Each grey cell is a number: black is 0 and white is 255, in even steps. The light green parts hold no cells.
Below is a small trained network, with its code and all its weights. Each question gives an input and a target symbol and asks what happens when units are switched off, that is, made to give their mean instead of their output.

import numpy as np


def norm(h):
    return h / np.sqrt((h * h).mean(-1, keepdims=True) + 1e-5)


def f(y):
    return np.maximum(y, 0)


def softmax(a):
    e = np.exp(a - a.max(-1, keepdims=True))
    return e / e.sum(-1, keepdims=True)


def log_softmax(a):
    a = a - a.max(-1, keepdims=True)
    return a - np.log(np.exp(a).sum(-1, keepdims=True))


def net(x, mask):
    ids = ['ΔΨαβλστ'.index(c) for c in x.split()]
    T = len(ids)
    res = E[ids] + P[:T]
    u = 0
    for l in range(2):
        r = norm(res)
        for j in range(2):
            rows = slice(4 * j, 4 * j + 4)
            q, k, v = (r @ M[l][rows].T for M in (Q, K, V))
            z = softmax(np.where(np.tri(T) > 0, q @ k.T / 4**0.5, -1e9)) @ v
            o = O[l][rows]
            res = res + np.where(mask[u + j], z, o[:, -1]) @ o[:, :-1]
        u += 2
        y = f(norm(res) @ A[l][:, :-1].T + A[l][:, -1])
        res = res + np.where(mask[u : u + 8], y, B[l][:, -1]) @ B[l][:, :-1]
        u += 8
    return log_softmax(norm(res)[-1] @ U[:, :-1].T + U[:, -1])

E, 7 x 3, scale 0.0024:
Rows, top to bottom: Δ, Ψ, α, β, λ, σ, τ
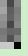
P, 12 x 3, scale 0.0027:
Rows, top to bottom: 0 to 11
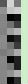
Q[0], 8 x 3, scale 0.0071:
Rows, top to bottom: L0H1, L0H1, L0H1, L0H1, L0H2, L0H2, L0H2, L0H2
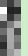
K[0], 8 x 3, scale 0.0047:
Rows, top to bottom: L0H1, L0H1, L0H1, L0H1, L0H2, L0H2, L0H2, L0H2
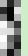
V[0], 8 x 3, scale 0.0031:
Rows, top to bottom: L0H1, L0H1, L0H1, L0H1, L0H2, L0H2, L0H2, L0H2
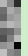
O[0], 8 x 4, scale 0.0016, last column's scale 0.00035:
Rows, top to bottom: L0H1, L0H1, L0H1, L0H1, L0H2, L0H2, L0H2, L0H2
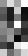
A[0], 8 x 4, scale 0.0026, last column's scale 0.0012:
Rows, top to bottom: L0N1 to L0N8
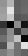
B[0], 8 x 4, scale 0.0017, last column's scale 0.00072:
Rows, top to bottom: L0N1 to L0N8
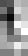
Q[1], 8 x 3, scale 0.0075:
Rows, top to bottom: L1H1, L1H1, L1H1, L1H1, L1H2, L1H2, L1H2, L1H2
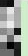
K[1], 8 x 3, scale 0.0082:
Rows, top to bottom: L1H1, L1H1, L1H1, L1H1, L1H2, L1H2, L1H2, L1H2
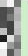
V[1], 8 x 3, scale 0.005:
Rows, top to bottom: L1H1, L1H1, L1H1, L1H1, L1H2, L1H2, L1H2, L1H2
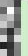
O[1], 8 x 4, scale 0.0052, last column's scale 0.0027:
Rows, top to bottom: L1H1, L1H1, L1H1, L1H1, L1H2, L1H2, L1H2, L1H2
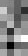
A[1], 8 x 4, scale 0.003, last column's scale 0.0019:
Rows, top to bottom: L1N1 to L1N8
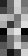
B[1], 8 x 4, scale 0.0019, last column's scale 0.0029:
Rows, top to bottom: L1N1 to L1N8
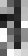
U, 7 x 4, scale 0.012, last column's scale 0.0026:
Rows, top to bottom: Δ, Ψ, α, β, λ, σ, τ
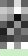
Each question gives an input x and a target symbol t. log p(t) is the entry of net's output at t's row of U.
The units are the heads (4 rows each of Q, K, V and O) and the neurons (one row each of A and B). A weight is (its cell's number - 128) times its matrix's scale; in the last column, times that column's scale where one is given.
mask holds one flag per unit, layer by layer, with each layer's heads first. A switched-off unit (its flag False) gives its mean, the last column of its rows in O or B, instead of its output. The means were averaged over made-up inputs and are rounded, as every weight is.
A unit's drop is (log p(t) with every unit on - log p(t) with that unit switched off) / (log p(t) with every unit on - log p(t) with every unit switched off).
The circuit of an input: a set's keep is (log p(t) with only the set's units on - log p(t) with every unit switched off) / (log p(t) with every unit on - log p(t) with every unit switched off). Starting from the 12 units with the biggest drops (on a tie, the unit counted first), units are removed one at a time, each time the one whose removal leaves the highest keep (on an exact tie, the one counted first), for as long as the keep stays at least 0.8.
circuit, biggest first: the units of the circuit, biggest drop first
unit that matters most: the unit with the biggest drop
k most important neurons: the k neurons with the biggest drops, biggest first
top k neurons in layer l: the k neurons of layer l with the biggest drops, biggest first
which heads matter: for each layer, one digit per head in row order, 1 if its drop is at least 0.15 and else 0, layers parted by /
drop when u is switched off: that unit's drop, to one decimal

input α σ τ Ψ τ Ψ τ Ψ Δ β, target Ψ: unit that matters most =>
L1H2
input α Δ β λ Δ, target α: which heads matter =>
00 / 01
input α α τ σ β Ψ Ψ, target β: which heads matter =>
00 / 11
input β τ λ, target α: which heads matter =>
00 / 11
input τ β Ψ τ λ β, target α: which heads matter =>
00 / 10
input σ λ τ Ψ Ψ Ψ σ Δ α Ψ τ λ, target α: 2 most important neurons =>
(L0N4; L1N4)
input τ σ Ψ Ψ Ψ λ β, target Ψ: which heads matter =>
01 / 01
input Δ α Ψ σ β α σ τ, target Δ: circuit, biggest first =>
(L1H2; L1H1)
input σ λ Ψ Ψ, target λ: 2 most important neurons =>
(L1N8; L1N4)
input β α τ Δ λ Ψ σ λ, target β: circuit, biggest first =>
(L0H1; L1H2)
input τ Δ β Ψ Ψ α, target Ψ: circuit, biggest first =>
(L1H2; L0H2)
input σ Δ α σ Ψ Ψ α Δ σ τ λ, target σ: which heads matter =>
10 / 01
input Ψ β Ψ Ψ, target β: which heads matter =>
10 / 11
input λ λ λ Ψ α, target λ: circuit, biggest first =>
(L1H2)
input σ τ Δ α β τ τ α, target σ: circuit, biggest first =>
(L1H2; L0H1)
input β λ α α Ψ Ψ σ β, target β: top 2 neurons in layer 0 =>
(L0N4; L0N7)
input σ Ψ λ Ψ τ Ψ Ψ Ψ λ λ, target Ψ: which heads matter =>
10 / 01
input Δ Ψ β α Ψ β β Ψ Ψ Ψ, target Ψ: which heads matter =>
00 / 01
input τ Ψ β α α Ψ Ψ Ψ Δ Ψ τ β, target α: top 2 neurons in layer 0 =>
(L0N4; L0N5)
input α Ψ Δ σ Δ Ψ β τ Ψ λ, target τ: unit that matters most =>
L0N2
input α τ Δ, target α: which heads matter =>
00 / 11
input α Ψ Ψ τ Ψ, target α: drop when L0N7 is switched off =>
0.5
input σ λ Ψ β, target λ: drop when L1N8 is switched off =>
0.4
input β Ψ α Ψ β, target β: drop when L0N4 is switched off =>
0.1
